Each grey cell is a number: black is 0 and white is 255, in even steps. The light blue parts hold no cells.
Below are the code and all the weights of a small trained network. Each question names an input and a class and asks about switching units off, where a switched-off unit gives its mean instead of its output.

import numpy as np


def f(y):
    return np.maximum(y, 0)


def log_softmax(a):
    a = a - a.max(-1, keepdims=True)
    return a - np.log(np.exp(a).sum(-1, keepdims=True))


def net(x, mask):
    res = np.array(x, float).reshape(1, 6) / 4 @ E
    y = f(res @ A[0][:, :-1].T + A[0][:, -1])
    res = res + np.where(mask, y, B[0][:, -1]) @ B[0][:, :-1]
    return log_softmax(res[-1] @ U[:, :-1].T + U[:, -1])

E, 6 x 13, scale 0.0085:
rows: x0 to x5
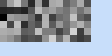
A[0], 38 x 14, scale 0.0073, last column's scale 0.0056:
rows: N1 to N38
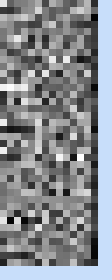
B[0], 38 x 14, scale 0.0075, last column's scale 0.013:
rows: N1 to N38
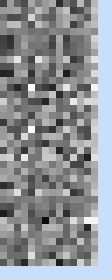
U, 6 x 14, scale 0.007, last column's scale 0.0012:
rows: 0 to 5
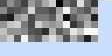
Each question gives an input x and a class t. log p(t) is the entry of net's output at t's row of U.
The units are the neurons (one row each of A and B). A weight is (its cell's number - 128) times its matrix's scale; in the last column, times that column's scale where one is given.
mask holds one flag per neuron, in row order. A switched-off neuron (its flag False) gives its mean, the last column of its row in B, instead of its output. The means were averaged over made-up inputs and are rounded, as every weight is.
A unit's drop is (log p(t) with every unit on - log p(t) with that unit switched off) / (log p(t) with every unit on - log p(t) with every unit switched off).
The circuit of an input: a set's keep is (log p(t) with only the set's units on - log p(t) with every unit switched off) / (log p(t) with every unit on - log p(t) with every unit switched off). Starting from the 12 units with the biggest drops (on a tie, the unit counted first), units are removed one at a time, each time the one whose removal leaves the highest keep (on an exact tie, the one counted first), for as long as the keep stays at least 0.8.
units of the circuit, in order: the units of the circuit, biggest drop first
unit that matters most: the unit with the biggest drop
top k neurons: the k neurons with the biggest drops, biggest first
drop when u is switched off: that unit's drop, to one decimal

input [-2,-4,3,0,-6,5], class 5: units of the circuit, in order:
(N23)
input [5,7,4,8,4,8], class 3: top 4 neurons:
(N9; N4; N13; N15)
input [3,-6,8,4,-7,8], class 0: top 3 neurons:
(N38; N14; N35)
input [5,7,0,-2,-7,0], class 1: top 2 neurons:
(N19; N37)
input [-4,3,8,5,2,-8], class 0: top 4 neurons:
(N38; N14; N35; N9)
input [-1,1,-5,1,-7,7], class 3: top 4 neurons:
(N9; N4; N33; N20)
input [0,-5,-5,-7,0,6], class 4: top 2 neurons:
(N15; N21)
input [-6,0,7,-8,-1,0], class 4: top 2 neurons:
(N15; N21)
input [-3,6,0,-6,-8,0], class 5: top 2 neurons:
(N23; N13)
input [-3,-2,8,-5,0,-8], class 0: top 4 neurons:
(N38; N14; N35; N9)
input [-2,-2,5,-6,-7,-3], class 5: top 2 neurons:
(N23; N32)
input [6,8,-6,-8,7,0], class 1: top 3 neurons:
(N19; N37; N32)
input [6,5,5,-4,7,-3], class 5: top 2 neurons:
(N33; N20)
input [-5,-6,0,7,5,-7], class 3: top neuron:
(N28)
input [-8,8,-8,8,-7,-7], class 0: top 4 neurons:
(N22; N18; N1; N13)
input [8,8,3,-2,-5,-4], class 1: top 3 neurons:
(N19; N37; N11)
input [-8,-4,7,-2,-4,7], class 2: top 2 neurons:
(N11; N31)
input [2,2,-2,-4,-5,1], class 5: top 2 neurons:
(N23; N32)
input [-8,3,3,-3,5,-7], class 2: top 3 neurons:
(N11; N31; N9)
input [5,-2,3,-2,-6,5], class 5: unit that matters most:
N23
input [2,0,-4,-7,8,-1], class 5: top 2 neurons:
(N33; N20)
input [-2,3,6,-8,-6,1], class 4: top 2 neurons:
(N15; N21)
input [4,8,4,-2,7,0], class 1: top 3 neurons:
(N19; N37; N23)
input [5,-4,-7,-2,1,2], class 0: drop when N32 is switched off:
0.0
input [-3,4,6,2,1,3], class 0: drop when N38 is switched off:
0.1
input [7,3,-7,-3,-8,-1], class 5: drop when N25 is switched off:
-0.1
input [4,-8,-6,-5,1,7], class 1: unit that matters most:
N13
